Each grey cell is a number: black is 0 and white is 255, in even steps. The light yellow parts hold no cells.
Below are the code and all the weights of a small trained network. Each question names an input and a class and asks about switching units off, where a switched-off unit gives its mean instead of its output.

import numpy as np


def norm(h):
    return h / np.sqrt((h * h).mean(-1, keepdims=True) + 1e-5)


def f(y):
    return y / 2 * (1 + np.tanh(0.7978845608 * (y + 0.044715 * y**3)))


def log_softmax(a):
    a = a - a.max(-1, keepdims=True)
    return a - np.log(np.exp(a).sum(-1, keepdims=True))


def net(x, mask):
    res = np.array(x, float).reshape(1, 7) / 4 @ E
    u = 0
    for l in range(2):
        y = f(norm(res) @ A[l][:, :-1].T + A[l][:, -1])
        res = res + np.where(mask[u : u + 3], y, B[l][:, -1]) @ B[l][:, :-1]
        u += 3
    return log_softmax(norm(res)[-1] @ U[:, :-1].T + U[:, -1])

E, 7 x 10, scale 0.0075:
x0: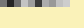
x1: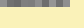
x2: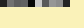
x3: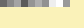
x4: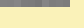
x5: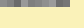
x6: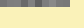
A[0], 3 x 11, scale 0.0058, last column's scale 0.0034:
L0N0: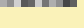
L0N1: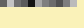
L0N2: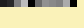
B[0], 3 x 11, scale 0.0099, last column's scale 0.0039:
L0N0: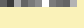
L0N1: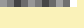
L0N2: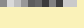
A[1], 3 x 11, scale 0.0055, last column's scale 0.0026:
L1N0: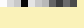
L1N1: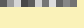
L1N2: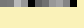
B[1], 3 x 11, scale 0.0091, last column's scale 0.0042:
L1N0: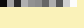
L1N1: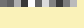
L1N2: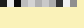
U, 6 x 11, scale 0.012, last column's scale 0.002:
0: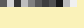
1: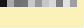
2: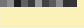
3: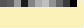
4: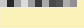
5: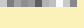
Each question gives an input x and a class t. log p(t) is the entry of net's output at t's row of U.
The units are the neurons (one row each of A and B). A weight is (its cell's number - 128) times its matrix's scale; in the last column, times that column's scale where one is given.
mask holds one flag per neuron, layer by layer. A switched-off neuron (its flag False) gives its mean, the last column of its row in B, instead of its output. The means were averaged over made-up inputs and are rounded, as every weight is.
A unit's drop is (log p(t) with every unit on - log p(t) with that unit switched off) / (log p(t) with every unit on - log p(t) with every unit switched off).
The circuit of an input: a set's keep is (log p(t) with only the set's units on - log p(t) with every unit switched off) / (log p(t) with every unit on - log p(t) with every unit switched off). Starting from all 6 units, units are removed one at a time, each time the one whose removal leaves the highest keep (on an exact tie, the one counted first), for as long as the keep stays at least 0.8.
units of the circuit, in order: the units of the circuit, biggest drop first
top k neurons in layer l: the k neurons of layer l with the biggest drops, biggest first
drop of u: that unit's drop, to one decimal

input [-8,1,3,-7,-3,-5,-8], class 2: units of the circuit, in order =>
(L0N1, L0N2)
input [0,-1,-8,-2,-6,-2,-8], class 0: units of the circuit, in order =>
(L1N0)
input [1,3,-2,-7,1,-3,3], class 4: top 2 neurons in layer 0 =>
(L0N2, L0N1)
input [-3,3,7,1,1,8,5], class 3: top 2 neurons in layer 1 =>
(L1N1, L1N0)
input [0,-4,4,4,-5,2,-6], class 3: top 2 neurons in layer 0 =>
(L0N0, L0N1)
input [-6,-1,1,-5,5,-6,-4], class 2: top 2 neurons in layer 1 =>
(L1N2, L1N1)
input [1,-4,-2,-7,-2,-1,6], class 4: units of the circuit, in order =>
(L1N0, L0N2)
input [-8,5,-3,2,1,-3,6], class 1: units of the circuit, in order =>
(L1N0, L0N0)
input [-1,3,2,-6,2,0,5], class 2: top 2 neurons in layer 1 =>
(L1N0, L1N2)
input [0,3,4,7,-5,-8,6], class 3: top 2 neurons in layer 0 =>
(L0N0, L0N2)
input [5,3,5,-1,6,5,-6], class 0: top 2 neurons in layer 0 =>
(L0N2, L0N0)
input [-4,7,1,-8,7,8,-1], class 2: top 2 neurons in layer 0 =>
(L0N2, L0N1)
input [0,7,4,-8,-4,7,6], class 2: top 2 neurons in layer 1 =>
(L1N0, L1N2)
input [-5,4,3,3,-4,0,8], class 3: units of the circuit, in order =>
(L0N0)
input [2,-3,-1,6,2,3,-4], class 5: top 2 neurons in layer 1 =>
(L1N0, L1N2)
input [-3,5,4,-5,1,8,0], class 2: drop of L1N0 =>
0.1
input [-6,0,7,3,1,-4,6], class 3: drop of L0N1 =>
-0.1
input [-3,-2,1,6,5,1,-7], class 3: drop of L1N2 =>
0.1
